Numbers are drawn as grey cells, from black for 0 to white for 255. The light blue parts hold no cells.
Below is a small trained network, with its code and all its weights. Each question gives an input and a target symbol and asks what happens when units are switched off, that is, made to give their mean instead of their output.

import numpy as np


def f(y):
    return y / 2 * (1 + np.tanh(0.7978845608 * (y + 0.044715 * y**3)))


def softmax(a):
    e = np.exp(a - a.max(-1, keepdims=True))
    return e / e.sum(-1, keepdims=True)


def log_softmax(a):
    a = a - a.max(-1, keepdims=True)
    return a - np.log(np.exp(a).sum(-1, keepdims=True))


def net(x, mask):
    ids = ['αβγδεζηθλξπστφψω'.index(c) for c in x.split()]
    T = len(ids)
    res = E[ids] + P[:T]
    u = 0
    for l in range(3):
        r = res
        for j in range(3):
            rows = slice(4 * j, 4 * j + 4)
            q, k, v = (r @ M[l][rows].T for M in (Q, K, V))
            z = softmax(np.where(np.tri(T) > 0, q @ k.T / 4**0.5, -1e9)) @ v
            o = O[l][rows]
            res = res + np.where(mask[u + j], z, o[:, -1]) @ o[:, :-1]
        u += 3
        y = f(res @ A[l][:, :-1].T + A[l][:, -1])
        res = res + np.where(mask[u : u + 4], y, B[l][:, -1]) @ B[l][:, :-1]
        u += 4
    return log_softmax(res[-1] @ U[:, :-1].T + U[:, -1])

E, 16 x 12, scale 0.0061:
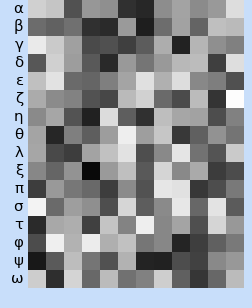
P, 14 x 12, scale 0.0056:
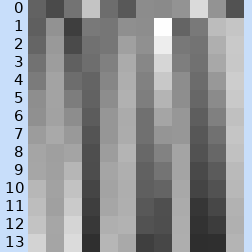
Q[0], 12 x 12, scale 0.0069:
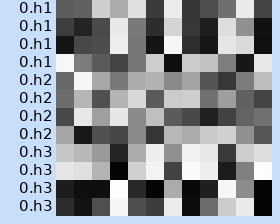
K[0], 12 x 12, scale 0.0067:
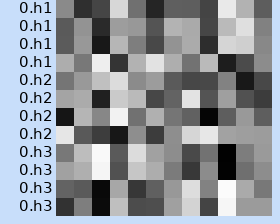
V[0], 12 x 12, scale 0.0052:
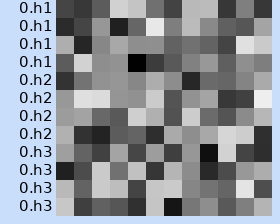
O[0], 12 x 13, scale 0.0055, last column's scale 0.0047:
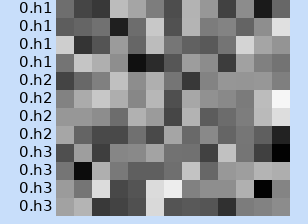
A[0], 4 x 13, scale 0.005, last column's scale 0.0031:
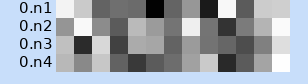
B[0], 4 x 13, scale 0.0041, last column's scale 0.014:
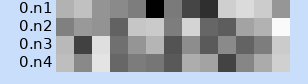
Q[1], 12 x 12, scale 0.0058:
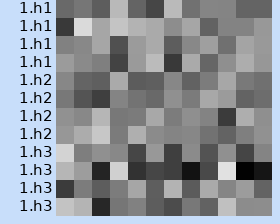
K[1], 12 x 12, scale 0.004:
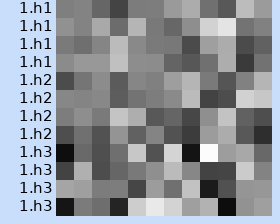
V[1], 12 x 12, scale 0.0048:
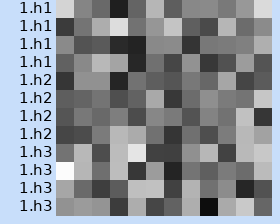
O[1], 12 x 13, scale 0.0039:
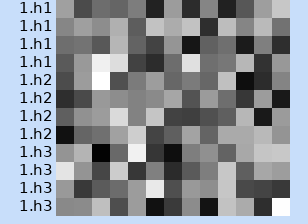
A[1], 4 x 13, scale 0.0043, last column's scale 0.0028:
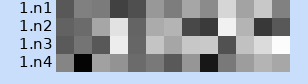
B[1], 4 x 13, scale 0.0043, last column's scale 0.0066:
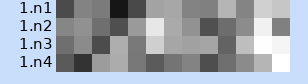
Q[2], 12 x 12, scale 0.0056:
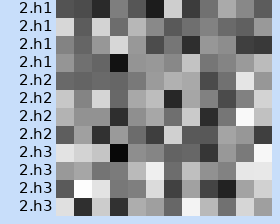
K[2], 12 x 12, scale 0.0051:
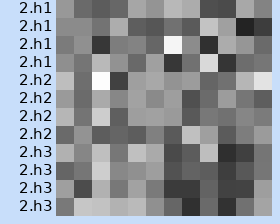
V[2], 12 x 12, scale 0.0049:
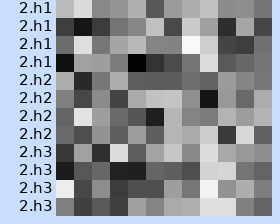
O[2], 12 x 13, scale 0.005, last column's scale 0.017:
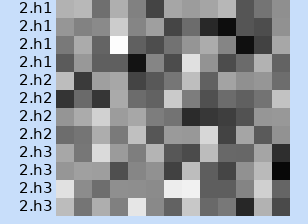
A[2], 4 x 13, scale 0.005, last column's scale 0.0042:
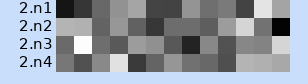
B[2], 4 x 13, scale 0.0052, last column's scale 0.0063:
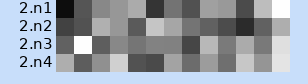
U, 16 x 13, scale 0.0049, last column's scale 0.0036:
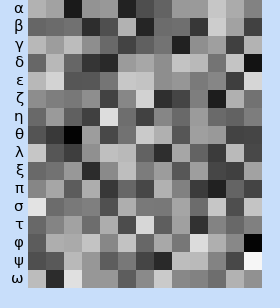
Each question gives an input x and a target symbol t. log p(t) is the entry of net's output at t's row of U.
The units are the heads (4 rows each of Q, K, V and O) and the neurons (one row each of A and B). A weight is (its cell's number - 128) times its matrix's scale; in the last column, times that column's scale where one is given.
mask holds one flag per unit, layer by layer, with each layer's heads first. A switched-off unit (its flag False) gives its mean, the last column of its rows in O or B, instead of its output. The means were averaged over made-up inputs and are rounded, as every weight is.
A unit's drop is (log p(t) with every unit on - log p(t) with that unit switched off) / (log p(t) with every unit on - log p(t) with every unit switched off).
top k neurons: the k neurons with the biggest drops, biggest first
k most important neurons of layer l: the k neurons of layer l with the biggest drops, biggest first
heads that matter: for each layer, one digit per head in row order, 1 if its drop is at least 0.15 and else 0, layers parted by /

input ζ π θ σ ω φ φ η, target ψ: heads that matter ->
010 / 000 / 001
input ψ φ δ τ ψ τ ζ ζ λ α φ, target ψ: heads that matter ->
010 / 010 / 001
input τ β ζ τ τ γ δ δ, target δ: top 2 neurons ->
(1.n1, 0.n2)
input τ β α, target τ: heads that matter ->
011 / 001 / 010
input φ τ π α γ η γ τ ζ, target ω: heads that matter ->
001 / 000 / 001
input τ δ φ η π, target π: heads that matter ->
100 / 000 / 100
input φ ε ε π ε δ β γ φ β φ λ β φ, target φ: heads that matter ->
111 / 100 / 000
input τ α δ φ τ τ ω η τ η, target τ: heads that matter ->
011 / 001 / 010
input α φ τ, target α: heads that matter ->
100 / 011 / 000
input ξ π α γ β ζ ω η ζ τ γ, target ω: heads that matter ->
001 / 001 / 001
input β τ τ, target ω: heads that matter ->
001 / 000 / 001
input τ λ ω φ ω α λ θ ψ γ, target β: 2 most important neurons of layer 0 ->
(0.n2, 0.n4)
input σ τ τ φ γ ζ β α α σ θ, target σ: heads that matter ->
001 / 010 / 000
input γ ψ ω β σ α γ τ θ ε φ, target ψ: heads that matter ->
011 / 000 / 001
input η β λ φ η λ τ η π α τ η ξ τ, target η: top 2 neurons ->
(0.n2, 2.n4)
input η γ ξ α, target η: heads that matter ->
101 / 001 / 001
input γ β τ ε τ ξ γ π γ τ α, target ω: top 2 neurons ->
(2.n3, 2.n2)
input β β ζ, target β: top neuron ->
(0.n2)
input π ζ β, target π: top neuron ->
(0.n1)
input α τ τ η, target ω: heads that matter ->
001 / 000 / 011
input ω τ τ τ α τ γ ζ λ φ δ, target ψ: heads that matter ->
110 / 000 / 001
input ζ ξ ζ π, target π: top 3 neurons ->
(0.n3, 0.n1, 1.n4)
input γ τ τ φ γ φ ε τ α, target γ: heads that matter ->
111 / 011 / 010
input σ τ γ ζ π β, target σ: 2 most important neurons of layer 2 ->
(2.n1, 2.n4)
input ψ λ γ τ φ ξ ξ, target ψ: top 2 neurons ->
(1.n2, 0.n2)
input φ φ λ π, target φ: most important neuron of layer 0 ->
(0.n2)
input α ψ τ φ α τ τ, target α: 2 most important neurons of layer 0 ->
(0.n1, 0.n3)
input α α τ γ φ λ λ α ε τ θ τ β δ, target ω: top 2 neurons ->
(2.n3, 0.n4)
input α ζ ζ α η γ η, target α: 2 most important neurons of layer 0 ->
(0.n1, 0.n3)
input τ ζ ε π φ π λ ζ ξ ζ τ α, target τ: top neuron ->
(0.n2)
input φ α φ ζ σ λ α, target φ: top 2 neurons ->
(0.n2, 0.n4)
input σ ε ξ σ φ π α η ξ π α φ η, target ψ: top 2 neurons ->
(0.n2, 1.n3)
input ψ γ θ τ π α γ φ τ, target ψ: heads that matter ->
010 / 010 / 001
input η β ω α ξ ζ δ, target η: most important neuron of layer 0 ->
(0.n1)
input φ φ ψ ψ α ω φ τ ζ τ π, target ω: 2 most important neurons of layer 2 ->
(2.n3, 2.n4)
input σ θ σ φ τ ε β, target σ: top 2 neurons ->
(2.n1, 0.n2)
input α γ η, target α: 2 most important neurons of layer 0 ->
(0.n3, 0.n1)
